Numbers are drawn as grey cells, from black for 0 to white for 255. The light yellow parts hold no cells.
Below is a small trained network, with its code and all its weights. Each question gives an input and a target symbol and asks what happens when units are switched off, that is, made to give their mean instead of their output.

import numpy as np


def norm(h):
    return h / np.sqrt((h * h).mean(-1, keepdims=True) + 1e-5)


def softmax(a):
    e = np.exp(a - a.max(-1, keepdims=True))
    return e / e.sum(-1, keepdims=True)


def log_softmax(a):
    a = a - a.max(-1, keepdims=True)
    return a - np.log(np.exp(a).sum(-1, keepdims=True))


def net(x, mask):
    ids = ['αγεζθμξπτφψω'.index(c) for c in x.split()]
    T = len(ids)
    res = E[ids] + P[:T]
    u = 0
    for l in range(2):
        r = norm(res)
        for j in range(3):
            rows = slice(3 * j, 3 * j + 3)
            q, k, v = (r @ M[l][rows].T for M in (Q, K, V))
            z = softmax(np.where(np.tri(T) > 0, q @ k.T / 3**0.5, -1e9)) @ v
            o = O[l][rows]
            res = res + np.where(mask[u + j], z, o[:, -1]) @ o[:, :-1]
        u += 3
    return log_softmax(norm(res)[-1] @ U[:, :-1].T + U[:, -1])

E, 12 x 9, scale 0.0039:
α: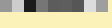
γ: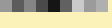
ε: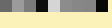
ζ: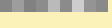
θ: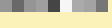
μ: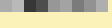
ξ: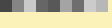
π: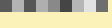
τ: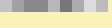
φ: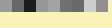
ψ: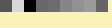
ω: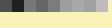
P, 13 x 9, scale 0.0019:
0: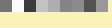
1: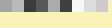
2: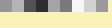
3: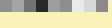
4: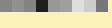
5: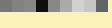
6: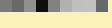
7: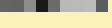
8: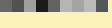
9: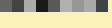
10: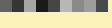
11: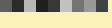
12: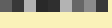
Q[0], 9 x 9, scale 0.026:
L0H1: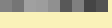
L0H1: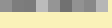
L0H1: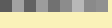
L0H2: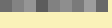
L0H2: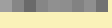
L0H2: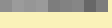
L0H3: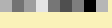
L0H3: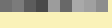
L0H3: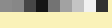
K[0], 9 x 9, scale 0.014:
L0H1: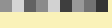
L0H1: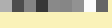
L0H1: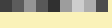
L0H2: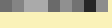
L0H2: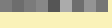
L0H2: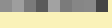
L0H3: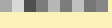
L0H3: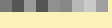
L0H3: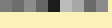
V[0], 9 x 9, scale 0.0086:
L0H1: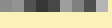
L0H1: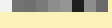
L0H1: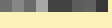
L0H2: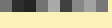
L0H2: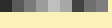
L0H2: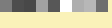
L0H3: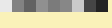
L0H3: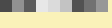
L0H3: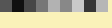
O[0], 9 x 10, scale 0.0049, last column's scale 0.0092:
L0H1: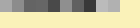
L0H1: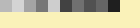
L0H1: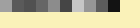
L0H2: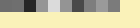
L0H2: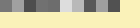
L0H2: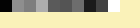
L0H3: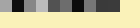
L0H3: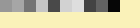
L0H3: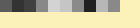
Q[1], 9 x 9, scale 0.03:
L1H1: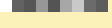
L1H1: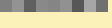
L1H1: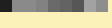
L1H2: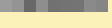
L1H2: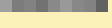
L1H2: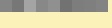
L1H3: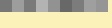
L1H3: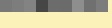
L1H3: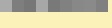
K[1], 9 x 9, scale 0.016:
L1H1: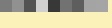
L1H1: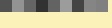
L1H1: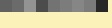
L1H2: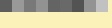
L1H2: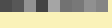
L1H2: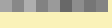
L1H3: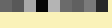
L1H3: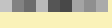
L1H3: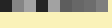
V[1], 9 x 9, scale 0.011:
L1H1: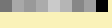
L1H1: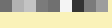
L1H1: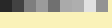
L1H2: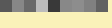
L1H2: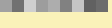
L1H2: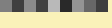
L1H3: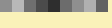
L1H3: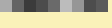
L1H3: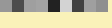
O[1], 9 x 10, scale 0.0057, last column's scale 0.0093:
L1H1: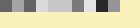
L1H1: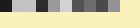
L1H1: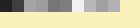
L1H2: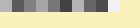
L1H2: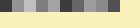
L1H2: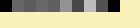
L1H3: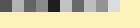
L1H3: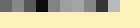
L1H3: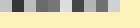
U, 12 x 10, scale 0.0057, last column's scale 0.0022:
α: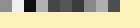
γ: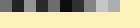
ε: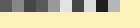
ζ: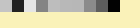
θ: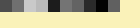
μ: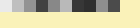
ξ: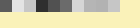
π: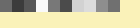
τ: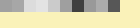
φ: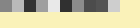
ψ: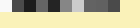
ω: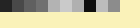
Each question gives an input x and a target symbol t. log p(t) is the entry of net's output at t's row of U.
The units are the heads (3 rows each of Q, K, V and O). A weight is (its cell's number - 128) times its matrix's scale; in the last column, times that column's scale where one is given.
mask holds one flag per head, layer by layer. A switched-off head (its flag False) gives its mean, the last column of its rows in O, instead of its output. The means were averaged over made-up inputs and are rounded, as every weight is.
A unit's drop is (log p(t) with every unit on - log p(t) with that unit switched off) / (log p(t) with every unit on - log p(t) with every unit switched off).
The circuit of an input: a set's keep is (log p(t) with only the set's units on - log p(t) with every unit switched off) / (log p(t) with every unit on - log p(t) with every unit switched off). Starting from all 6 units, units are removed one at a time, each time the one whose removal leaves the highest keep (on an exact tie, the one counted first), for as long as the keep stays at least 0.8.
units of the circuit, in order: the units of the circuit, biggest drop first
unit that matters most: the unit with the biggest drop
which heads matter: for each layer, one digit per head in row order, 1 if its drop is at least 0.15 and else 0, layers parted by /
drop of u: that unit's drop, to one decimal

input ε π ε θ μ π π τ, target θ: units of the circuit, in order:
(L0H2)
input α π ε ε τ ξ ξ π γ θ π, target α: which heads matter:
100 / 101
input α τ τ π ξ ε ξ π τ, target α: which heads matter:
100 / 101
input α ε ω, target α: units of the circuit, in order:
(L0H1; L1H1)
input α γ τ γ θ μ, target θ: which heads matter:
011 / 000
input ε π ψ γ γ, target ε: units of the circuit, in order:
(L0H1; L0H3; L1H1)
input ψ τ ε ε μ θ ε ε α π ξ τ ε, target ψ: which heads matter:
101 / 110
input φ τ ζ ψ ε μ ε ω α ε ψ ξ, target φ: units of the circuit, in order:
(L1H3; L0H1; L0H2)
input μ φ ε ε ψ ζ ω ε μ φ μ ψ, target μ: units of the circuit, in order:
(L1H1; L0H1)
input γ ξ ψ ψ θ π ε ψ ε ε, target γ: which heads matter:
110 / 100
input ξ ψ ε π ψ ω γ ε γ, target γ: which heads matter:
001 / 000
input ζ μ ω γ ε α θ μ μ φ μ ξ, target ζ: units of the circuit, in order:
(L1H3; L0H3; L1H2)
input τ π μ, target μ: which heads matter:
111 / 100
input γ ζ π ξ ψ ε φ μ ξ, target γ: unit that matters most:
L0H2
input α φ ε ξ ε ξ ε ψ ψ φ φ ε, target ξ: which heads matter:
011 / 000
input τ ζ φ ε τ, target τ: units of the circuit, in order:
(L0H1; L0H3; L1H3)
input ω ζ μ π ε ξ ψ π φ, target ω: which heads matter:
110 / 001
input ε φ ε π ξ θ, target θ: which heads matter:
111 / 000
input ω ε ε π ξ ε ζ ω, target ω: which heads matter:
000 / 000
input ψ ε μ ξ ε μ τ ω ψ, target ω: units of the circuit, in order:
(L0H3)
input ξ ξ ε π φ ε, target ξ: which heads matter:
001 / 000
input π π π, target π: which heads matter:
100 / 000
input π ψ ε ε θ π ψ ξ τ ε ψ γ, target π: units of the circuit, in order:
(L0H1; L1H1)
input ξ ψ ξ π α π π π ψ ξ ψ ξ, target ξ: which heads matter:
001 / 000
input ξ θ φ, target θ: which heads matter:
011 / 000
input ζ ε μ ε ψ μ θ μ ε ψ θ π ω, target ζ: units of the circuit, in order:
(L0H3; L1H3; L1H2)
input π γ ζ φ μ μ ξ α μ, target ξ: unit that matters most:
L0H3
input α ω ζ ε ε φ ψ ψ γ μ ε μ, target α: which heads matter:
100 / 001
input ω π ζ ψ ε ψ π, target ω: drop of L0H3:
0.0
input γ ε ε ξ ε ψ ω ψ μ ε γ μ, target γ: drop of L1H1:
0.1
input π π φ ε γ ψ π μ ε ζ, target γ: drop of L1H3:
-0.1
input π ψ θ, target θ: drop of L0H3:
0.3
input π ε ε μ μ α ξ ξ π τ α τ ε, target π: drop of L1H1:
0.4
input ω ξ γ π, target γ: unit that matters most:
L0H3
